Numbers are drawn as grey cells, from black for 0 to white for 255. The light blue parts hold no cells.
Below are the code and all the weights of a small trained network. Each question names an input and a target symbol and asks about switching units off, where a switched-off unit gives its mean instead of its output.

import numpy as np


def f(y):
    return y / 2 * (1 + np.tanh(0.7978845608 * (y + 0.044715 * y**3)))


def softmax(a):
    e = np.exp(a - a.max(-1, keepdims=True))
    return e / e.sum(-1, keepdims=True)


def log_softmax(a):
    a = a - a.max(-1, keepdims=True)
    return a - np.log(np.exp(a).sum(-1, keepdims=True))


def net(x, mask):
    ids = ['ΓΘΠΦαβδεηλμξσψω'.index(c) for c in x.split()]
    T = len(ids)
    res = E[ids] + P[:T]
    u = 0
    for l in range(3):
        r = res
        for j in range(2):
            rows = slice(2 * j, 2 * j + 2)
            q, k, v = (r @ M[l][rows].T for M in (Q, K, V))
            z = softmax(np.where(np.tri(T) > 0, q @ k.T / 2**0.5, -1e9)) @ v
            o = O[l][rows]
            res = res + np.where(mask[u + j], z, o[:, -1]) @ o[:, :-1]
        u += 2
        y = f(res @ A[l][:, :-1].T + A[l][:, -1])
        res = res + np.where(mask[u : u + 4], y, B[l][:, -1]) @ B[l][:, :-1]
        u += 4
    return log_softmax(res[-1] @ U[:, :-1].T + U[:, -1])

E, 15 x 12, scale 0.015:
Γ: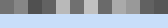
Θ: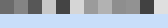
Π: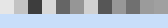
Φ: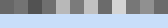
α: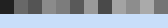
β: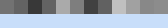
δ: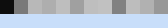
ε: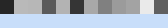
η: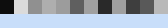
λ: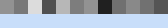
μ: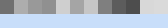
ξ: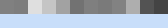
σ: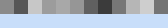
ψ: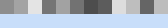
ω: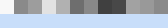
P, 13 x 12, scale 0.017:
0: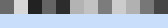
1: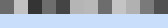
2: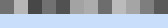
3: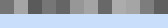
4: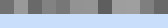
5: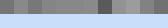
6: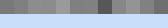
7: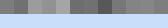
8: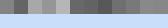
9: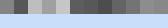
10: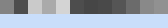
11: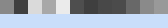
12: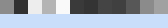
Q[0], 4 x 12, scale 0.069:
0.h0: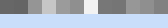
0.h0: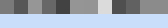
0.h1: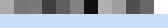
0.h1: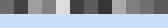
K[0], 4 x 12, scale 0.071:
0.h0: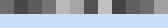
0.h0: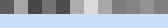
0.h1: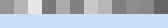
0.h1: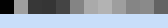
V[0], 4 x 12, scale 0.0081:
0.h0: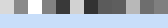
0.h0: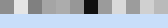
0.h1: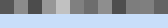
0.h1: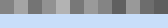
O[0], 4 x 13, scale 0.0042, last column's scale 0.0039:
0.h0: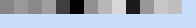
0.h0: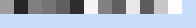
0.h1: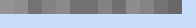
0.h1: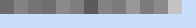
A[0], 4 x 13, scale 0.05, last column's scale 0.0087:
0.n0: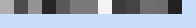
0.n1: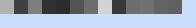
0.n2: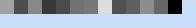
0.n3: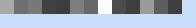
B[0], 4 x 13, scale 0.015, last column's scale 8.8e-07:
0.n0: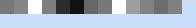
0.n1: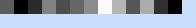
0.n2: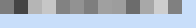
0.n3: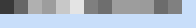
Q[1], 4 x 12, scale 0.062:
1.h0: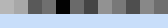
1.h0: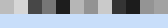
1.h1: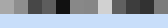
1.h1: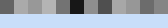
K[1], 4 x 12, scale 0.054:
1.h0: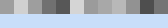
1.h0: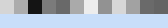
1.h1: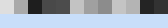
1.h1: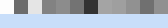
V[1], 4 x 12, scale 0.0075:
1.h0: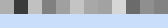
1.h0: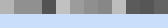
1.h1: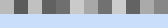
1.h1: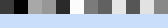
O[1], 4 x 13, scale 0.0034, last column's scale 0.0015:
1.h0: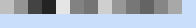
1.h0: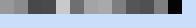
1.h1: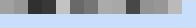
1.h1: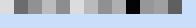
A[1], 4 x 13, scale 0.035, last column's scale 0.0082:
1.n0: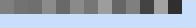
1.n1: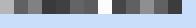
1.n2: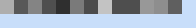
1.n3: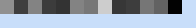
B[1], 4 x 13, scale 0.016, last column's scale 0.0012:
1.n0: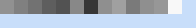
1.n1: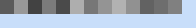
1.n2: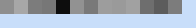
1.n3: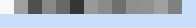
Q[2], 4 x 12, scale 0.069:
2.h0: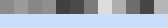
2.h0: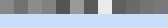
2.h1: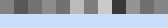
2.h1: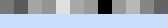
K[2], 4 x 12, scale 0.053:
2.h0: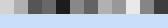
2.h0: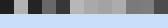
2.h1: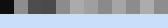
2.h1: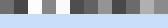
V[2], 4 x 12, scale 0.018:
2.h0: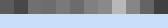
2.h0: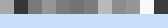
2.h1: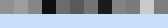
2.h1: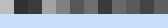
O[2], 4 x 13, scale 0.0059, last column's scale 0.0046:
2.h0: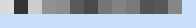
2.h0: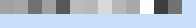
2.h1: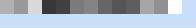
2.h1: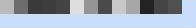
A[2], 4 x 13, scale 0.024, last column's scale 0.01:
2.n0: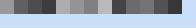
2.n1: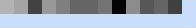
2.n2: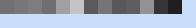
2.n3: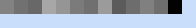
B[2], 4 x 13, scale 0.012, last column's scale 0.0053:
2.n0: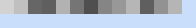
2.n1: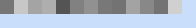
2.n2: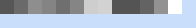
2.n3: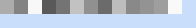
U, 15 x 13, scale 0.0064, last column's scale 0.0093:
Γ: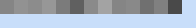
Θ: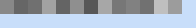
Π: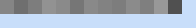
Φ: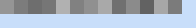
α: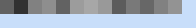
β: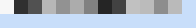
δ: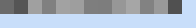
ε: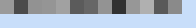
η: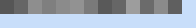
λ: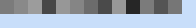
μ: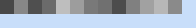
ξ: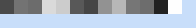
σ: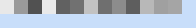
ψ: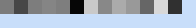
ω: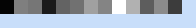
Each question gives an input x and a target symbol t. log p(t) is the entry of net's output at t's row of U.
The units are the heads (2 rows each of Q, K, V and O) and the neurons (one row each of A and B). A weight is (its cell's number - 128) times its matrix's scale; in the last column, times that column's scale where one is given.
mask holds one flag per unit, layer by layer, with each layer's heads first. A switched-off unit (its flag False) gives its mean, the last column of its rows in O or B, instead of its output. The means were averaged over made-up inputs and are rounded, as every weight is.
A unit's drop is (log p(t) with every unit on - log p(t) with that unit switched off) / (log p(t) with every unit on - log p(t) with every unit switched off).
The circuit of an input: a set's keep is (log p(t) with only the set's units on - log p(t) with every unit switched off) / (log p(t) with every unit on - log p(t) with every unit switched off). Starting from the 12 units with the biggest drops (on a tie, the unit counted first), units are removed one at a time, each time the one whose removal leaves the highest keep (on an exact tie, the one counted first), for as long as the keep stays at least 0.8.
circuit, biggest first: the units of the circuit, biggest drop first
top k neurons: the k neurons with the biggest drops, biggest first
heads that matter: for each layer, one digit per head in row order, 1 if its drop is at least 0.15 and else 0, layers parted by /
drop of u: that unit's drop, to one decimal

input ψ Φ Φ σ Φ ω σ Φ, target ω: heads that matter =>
10 / 00 / 11
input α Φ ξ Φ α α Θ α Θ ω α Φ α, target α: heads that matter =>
10 / 00 / 01
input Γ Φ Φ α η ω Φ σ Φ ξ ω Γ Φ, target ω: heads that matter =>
00 / 00 / 11
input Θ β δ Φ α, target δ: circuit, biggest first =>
(2.n3 2.h1 0.h0)
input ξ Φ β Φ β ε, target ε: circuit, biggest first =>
(2.h1)
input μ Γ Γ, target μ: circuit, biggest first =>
(0.h0 2.h1 2.h0)
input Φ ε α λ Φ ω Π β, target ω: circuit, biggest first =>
(2.h1 2.h0)
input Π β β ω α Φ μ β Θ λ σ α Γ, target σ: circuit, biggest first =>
(2.h0 0.h0)
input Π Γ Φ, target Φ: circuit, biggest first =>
(0.h0 2.n0 2.n2 1.h0)
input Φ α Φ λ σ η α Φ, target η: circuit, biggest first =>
(0.h0 2.h0 2.n1)
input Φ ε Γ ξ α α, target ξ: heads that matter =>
00 / 00 / 01
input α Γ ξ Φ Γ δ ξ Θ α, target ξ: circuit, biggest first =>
(2.h1 2.n3)
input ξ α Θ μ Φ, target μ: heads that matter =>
00 / 00 / 11
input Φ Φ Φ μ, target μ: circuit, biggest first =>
(2.h0 2.h1)
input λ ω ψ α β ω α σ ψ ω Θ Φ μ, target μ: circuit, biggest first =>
(2.h0)
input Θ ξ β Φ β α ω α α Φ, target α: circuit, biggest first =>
(0.h0 2.n2 2.h1)
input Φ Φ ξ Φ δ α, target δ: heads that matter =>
00 / 00 / 01
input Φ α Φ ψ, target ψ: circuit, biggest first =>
(0.h0 2.h0)
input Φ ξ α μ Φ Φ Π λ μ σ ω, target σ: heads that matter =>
10 / 00 / 00
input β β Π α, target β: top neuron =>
(2.n2)
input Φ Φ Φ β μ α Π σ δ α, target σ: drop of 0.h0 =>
0.2
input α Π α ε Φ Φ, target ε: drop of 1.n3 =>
0.0
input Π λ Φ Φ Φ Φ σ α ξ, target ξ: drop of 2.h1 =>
0.3
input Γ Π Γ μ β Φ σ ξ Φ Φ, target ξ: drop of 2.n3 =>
0.2
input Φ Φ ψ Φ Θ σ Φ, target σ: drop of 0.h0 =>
0.1
